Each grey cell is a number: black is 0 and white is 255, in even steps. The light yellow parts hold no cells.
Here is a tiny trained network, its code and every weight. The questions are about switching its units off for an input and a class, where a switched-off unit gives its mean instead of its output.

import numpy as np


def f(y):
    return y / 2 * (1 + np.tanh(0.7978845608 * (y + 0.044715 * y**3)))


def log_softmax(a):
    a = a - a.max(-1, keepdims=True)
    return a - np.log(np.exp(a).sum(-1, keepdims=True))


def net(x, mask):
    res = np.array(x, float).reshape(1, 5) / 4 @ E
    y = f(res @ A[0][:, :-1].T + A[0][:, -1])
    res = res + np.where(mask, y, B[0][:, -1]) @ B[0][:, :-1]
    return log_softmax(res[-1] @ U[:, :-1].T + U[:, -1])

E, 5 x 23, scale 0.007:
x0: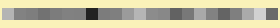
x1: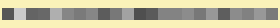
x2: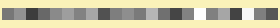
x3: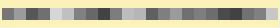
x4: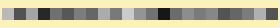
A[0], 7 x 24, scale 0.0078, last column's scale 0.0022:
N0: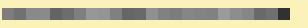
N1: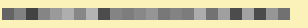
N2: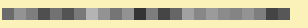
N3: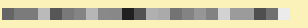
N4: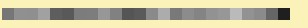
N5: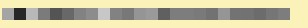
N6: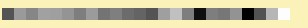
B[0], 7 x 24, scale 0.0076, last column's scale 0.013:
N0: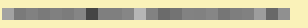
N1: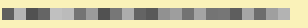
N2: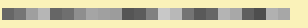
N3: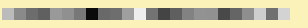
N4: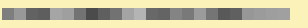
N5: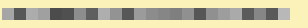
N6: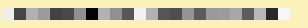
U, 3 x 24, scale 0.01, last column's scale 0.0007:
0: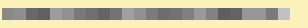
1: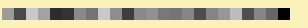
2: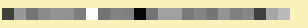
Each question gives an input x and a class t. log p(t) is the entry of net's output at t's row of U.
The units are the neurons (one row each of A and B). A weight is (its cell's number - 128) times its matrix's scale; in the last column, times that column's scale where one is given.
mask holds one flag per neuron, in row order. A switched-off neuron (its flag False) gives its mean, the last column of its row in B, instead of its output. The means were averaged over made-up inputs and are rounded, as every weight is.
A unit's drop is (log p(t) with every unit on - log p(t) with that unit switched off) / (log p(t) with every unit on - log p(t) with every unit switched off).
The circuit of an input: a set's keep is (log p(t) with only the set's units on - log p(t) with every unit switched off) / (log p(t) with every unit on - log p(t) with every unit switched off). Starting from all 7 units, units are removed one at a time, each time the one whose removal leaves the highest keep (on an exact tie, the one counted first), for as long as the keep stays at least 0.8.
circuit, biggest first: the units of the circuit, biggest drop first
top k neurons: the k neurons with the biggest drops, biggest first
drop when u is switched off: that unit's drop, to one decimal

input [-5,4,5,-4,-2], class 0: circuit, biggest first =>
N3
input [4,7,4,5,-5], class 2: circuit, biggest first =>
N6, N3
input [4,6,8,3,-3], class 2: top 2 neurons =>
N6, N3
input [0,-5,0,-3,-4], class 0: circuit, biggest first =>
N6, N3
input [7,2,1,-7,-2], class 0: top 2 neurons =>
N6, N4
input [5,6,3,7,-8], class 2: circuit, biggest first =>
N3, N6
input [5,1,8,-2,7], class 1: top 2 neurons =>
N2, N3
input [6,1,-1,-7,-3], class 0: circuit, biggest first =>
N6, N4
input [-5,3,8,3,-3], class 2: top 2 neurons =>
N6, N1
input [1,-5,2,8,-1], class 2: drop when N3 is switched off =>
0.4
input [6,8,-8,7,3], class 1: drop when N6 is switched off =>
0.4
